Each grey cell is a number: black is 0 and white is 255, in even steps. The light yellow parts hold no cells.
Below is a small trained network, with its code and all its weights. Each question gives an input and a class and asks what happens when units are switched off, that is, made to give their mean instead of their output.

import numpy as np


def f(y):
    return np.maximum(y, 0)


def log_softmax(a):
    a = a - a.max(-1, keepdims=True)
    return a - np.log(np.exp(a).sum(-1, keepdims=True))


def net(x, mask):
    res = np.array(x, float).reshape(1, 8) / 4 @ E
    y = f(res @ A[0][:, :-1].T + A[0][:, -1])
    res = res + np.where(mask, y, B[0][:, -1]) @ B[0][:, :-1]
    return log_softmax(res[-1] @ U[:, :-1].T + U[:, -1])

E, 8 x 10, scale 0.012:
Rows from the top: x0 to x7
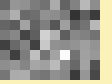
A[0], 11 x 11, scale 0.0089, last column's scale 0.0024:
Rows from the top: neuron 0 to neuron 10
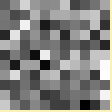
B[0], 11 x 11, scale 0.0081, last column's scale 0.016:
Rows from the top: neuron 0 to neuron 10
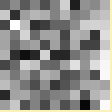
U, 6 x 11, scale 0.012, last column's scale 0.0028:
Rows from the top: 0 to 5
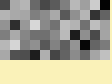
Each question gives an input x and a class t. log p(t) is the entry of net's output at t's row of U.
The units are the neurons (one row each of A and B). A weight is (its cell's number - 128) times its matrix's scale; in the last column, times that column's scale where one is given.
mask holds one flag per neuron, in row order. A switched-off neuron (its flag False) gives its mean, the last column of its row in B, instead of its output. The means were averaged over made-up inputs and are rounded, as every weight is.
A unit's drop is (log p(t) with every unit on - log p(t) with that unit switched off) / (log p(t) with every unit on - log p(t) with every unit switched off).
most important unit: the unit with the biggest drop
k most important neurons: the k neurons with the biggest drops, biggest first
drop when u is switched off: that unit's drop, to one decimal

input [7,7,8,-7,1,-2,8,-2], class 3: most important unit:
neuron 6
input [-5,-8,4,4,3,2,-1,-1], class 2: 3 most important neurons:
neuron 6; neuron 1; neuron 7
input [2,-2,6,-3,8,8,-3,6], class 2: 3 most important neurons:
neuron 1; neuron 9; neuron 10
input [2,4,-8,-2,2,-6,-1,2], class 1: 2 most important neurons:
neuron 3; neuron 7
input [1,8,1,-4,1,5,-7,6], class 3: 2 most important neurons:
neuron 0; neuron 6
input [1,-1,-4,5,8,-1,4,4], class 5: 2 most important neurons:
neuron 5; neuron 4
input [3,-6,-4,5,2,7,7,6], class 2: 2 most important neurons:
neuron 1; neuron 2
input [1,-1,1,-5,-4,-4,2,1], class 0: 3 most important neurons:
neuron 2; neuron 7; neuron 9
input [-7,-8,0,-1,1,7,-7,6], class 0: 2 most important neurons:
neuron 2; neuron 9
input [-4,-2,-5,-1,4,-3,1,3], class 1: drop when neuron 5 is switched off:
0.1
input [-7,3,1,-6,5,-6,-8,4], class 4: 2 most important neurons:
neuron 10; neuron 6
